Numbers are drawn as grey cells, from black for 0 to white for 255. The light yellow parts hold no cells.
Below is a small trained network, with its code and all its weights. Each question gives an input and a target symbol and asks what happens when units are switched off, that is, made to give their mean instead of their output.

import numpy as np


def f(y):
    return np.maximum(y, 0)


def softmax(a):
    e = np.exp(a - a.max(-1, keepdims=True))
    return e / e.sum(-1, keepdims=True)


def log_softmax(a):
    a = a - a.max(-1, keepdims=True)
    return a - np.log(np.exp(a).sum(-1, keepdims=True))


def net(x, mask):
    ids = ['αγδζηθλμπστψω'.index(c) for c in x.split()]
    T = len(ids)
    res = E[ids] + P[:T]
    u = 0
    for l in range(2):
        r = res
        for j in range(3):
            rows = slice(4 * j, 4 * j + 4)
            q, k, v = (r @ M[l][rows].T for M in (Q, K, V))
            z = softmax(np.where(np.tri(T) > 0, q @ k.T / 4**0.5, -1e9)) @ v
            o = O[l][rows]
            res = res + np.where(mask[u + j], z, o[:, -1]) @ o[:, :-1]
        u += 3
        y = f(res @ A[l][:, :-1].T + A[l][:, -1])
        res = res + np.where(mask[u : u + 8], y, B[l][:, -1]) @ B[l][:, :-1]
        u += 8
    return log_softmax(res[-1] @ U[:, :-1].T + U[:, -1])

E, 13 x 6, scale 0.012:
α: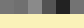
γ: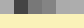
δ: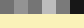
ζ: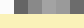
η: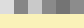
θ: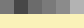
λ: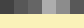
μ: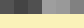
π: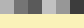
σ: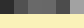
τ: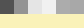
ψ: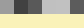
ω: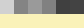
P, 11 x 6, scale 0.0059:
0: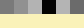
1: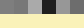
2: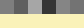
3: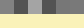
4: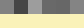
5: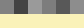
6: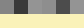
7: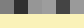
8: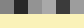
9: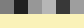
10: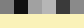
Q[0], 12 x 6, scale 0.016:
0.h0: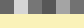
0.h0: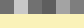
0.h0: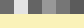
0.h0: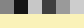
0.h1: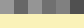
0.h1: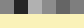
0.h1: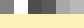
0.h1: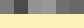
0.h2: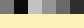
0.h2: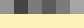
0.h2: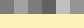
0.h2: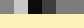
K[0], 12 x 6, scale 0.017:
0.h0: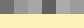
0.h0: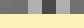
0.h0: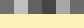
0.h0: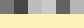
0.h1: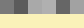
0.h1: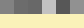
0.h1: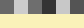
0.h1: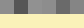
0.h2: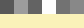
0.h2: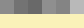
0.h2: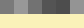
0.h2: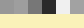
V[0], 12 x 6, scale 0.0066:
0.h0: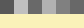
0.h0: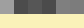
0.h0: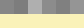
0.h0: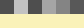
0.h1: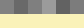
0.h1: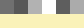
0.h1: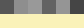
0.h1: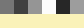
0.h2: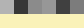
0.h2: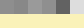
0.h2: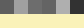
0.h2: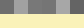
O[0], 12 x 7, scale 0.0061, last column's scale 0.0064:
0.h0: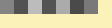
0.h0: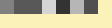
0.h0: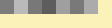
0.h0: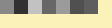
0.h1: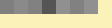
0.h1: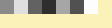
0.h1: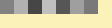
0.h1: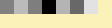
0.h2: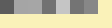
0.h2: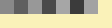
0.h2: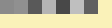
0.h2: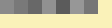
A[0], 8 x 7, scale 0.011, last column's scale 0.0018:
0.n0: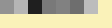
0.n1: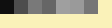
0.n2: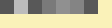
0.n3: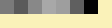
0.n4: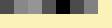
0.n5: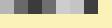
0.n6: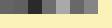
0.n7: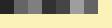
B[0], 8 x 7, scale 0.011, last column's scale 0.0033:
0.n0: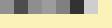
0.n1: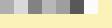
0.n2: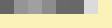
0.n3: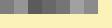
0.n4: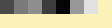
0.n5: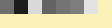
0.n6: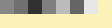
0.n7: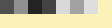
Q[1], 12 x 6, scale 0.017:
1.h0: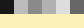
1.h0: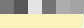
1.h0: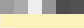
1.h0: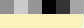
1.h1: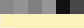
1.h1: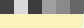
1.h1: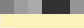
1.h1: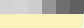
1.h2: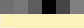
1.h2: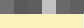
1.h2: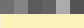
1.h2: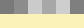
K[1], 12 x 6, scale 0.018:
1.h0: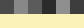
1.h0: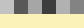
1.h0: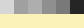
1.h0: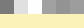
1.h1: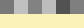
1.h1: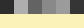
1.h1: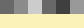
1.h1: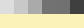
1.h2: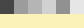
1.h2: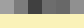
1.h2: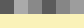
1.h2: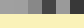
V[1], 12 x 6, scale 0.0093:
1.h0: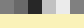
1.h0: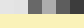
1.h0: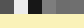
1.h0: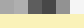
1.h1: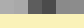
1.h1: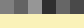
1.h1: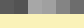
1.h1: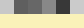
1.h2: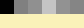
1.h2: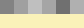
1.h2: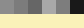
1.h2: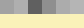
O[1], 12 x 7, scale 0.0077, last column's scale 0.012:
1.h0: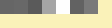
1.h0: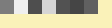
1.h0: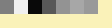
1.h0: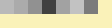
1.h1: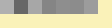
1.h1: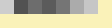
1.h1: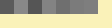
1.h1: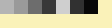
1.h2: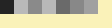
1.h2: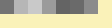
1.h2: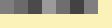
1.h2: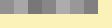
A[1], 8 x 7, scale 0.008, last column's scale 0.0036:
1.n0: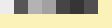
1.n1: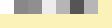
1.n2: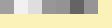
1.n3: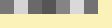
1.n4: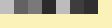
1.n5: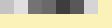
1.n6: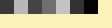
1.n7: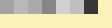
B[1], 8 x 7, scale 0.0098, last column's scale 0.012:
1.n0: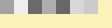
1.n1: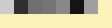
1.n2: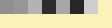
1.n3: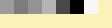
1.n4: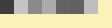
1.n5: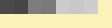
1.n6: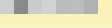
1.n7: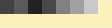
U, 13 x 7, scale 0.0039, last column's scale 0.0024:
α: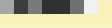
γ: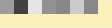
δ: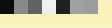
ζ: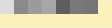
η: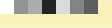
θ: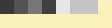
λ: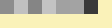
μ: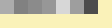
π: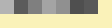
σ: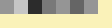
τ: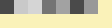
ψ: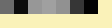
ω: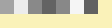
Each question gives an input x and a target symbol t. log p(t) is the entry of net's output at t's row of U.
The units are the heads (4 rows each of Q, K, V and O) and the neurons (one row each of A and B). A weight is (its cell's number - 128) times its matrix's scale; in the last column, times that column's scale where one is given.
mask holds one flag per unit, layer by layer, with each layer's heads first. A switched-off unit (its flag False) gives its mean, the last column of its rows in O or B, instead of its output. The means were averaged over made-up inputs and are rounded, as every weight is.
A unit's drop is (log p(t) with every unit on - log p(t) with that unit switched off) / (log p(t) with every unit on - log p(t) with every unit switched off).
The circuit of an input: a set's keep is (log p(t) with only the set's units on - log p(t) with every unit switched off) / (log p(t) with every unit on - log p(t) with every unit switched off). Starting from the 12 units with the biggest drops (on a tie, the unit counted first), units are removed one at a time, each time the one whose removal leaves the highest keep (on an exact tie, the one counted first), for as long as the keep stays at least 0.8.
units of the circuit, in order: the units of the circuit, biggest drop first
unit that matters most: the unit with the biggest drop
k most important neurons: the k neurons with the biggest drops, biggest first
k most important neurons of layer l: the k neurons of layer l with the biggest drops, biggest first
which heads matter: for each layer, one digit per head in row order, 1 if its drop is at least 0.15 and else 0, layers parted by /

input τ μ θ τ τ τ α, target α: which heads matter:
000 / 010
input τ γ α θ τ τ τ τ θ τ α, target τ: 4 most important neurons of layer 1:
[1.n4; 1.n3; 1.n7; 1.n0]
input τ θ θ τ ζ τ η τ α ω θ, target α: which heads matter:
000 / 110
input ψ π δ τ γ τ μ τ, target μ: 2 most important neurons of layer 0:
[0.n4; 0.n1]
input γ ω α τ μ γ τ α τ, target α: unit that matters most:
0.h1
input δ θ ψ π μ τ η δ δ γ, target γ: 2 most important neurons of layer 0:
[0.n5; 0.n1]
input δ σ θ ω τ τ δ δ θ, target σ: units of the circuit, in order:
[0.n7; 1.h0; 1.n3; 0.n1]
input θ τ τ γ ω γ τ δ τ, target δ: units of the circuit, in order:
[0.h1; 1.h0; 0.n0; 1.h1]
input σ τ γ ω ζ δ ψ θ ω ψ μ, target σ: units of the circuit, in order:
[0.n7; 1.n3; 1.h0; 0.n1]
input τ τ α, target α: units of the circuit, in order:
[0.n4; 1.h1]
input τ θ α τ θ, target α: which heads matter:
000 / 100
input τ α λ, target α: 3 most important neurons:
[0.n4; 1.n3; 0.n7]
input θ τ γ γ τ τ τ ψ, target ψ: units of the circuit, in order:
[1.h0; 0.h1; 0.n5; 0.n0]
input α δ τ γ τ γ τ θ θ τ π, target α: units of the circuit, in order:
[1.h0; 0.n4; 1.h2]
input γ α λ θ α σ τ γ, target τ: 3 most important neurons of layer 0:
[0.n5; 0.n1; 0.n7]
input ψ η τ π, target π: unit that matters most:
1.n1
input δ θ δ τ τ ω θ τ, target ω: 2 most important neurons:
[1.n0; 0.n4]
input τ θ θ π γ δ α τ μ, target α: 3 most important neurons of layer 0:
[0.n4; 0.n7; 0.n6]
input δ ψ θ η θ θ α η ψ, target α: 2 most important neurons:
[0.n4; 1.n3]
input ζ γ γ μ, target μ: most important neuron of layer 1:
[1.n6]
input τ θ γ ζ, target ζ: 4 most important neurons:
[1.n0; 1.n1; 0.n7; 0.n5]
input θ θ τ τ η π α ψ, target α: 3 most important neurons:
[0.n4; 0.n7; 1.n3]
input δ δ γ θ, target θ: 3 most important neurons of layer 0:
[0.n7; 0.n5; 0.n4]
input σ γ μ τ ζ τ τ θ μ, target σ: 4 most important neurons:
[0.n7; 1.n3; 0.n1; 1.n7]
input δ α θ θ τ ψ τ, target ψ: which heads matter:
000 / 101
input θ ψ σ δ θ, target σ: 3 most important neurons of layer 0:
[0.n7; 0.n1; 0.n4]
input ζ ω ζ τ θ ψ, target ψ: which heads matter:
000 / 100
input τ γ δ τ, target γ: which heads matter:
100 / 100
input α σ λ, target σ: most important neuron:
[0.n7]
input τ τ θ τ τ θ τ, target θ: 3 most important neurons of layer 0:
[0.n4; 0.n5; 0.n7]
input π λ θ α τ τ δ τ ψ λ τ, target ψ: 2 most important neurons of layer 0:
[0.n4; 0.n6]
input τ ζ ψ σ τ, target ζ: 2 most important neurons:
[1.n0; 0.n7]
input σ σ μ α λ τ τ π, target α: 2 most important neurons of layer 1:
[1.n3; 1.n0]
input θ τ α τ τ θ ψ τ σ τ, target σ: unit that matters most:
0.h1
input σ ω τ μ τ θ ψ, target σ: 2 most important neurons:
[0.n7; 0.n6]
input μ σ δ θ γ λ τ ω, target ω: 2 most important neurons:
[0.n7; 1.n0]
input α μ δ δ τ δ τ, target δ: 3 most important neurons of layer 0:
[0.n0; 0.n7; 0.n2]
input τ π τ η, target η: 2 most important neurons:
[1.n2; 0.n5]
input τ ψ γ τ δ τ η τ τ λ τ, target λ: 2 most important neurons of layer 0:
[0.n4; 0.n1]
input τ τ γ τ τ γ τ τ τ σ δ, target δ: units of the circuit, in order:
[1.h0]
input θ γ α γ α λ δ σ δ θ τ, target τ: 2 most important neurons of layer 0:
[0.n6; 0.n1]
